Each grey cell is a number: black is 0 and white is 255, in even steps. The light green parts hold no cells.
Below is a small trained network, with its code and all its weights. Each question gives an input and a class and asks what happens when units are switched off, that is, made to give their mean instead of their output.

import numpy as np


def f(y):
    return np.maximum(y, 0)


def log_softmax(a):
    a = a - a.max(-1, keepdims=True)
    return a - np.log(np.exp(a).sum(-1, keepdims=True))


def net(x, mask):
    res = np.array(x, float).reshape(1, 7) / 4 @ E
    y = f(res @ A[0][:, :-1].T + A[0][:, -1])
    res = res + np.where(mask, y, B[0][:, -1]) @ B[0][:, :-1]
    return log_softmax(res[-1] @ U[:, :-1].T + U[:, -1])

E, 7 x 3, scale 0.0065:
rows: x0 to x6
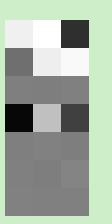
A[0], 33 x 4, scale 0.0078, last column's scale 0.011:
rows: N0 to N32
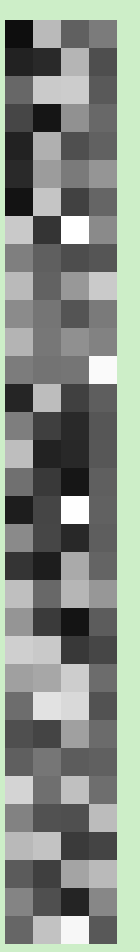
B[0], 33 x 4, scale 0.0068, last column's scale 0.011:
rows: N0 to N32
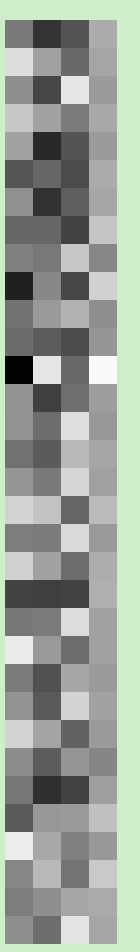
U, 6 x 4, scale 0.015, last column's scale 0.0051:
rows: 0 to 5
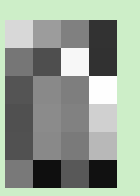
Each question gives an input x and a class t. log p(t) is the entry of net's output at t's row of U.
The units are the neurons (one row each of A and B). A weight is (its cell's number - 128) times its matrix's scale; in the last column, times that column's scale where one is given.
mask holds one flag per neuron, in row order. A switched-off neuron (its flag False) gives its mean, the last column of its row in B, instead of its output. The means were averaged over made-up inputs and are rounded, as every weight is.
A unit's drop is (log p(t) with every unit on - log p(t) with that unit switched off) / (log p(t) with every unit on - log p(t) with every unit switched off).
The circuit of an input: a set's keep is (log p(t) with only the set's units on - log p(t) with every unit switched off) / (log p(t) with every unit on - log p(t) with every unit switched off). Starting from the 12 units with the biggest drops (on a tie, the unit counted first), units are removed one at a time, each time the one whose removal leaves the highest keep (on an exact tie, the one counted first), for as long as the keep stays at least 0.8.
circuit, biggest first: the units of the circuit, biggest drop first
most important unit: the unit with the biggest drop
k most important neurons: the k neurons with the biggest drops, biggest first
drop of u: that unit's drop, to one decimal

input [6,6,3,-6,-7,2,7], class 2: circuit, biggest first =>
(N9 N20)
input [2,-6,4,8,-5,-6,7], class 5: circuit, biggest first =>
(N6 N4)
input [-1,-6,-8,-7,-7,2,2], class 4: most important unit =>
N9
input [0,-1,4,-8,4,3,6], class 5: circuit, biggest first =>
(N27 N20)
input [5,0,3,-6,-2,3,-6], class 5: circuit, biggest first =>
(N27 N20 N17)
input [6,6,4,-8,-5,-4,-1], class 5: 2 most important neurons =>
(N27 N20)
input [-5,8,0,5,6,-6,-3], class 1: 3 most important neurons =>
(N32 N2 N24)
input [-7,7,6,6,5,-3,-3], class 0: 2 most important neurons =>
(N17 N1)
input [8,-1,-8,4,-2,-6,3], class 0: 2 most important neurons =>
(N22 N29)
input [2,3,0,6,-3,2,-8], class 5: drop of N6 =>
0.2
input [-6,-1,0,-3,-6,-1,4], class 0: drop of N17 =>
0.2
